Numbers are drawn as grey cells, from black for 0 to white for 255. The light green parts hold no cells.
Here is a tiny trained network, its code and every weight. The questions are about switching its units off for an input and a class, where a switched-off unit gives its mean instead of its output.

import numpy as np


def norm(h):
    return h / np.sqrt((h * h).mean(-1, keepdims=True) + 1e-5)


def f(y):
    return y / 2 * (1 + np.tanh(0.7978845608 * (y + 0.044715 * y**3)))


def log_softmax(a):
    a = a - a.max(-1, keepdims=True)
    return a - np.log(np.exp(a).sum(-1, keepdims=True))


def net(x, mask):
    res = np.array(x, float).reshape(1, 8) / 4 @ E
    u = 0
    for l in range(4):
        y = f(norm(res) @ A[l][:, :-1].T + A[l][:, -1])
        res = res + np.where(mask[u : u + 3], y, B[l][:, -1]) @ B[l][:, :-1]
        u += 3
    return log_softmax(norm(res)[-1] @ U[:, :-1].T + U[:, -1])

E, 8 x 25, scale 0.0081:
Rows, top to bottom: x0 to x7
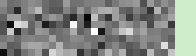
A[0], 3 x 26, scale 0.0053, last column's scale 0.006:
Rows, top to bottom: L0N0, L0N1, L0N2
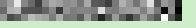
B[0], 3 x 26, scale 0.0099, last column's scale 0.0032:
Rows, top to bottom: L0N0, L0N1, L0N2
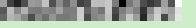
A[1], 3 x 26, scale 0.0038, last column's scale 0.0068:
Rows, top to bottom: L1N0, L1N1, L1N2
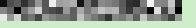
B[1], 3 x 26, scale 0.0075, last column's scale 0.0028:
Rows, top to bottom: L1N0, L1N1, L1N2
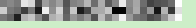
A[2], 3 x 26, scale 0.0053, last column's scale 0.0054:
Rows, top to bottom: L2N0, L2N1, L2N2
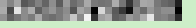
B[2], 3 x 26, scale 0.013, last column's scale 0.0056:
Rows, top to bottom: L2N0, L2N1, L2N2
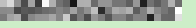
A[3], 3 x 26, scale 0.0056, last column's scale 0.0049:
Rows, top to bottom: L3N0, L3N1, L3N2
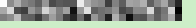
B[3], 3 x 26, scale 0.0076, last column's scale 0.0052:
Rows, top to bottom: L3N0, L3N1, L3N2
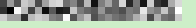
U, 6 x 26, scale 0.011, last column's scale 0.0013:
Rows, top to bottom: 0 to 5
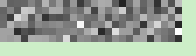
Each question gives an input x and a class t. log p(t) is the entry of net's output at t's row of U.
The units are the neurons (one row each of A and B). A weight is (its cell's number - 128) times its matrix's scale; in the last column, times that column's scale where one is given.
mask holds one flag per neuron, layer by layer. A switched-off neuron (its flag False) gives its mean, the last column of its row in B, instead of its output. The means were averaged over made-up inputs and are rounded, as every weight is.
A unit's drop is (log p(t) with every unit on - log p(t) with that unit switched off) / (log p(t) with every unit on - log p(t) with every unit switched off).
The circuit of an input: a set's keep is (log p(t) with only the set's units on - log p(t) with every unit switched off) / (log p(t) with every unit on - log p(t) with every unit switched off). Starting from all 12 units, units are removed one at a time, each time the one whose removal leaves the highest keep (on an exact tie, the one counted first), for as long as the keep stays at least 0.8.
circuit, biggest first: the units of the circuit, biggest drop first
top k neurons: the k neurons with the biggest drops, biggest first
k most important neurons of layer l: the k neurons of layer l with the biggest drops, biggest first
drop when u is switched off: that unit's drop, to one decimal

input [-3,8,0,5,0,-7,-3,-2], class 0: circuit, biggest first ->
[L1N1]
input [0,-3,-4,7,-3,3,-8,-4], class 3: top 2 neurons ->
[L0N1 L3N1]
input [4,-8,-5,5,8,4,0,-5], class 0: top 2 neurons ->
[L0N0 L2N1]
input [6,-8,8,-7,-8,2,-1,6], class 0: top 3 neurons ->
[L0N0 L2N2 L3N1]
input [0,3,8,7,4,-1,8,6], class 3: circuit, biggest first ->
[L0N2 L3N1]
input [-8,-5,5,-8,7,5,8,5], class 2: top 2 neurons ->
[L3N1 L2N1]
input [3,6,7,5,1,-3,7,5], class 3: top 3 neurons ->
[L0N2 L0N0 L2N2]
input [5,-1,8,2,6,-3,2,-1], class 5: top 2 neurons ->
[L3N2 L2N1]
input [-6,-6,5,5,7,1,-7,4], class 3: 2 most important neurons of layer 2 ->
[L2N1 L2N0]
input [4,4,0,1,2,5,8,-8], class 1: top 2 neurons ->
[L3N0 L0N1]
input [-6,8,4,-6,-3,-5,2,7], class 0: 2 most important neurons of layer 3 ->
[L3N0 L3N1]
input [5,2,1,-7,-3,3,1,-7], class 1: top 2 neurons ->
[L3N0 L1N2]
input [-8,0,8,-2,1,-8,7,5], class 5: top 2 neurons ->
[L3N2 L0N1]
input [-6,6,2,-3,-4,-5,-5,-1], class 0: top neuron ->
[L1N1]
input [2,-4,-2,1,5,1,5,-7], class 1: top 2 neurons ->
[L3N0 L2N1]
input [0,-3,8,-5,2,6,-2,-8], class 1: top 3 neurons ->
[L3N0 L2N2 L1N2]
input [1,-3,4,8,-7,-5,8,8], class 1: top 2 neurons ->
[L1N0 L3N1]
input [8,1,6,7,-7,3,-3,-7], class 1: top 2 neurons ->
[L3N0 L3N1]
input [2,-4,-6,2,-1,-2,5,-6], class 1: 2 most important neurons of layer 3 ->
[L3N0 L3N2]
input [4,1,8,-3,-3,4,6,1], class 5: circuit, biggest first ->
[L3N2]
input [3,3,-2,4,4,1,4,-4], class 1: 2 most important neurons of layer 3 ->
[L3N0 L3N1]
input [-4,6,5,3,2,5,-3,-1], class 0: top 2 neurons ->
[L1N1 L2N2]
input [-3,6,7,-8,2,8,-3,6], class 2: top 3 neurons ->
[L3N1 L0N0 L2N2]
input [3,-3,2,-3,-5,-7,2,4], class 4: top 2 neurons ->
[L2N1 L1N2]
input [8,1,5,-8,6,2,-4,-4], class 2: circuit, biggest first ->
[L3N1 L2N1]
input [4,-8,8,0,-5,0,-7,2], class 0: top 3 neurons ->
[L0N0 L2N2 L0N1]
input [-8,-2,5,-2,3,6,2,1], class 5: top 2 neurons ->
[L3N2 L2N1]
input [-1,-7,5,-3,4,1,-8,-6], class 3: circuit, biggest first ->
[L0N1]
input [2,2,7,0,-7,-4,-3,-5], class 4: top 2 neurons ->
[L2N1 L2N2]
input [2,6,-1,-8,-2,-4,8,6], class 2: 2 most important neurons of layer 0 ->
[L0N0 L0N1]
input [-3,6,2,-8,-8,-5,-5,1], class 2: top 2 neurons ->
[L3N1 L0N0]
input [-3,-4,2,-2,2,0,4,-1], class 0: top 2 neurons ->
[L0N0 L0N1]
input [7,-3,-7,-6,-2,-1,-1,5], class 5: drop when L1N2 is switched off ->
0.1
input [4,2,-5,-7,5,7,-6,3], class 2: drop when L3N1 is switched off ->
0.8
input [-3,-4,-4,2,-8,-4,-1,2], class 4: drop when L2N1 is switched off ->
1.0
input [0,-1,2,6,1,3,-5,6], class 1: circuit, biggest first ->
[L1N0]
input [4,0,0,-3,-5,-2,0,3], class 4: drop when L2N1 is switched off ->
1.0
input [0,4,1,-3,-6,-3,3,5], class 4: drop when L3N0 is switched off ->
0.1
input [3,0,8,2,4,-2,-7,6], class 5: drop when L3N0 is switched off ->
0.1
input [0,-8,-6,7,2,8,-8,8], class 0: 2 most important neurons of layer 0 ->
[L0N0 L0N2]
